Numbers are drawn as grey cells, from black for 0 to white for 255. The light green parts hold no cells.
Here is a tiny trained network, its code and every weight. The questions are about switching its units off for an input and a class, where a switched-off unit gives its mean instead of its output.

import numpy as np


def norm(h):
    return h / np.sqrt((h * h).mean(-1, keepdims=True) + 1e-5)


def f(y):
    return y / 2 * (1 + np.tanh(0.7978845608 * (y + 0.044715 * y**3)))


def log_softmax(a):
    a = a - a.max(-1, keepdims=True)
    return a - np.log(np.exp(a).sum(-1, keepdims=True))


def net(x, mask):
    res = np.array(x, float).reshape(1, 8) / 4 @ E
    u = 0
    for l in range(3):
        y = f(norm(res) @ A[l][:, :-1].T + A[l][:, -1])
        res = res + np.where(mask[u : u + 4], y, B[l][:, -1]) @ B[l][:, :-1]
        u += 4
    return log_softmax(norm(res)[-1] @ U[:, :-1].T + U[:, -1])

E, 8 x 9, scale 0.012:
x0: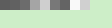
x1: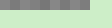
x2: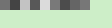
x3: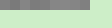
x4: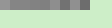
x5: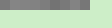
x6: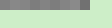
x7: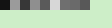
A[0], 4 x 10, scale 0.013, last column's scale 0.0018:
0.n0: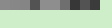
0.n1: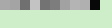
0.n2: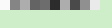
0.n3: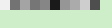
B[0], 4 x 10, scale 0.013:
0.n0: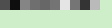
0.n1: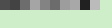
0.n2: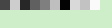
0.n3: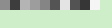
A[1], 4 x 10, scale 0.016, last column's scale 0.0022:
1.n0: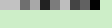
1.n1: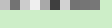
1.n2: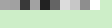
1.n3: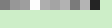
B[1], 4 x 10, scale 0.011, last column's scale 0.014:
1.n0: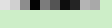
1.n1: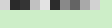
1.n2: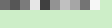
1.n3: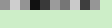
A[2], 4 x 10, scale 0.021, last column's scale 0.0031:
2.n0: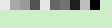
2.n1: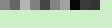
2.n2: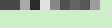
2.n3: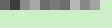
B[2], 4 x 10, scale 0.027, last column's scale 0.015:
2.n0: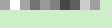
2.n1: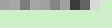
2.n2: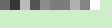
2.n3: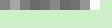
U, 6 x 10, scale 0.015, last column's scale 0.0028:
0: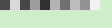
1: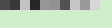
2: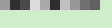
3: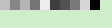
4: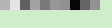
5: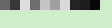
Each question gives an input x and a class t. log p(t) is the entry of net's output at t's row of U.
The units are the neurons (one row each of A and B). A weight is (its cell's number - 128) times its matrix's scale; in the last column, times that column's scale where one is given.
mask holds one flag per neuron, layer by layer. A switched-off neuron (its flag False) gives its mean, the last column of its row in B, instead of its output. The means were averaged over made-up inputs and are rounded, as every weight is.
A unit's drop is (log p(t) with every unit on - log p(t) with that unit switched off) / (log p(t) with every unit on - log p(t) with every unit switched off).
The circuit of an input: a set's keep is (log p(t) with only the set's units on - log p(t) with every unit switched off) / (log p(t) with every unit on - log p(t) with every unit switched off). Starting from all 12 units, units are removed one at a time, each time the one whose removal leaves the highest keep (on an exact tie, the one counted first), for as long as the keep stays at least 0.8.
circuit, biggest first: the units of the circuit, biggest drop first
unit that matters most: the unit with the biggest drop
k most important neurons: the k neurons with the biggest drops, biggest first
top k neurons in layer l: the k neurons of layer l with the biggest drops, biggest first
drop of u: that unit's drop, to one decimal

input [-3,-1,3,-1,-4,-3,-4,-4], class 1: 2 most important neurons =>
[0.n2 1.n2]
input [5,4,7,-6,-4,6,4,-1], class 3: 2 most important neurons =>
[0.n2 1.n1]
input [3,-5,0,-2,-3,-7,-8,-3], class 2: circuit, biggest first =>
[0.n3 1.n1]
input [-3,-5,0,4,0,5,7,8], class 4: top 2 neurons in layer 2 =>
[2.n1 2.n2]
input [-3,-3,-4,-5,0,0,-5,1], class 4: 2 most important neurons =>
[0.n2 1.n0]
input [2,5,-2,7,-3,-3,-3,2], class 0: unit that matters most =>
0.n3
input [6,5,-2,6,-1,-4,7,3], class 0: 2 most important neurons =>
[0.n3 2.n2]
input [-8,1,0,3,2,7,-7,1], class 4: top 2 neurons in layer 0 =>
[0.n0 0.n3]
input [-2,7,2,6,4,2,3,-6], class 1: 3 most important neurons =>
[0.n2 1.n2 0.n3]
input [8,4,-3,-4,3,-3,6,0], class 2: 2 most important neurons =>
[0.n2 1.n1]
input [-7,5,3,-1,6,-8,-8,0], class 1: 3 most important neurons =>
[0.n2 0.n3 1.n2]
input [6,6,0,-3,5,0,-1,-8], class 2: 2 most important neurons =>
[0.n3 0.n1]
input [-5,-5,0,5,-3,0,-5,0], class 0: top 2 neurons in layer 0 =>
[0.n2 0.n3]
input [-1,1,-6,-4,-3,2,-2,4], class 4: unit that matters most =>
0.n2
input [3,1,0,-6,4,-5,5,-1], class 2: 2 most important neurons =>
[0.n1 1.n1]
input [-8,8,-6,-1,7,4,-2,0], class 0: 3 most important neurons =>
[0.n3 0.n2 2.n1]
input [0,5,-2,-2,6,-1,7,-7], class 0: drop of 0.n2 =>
1.0
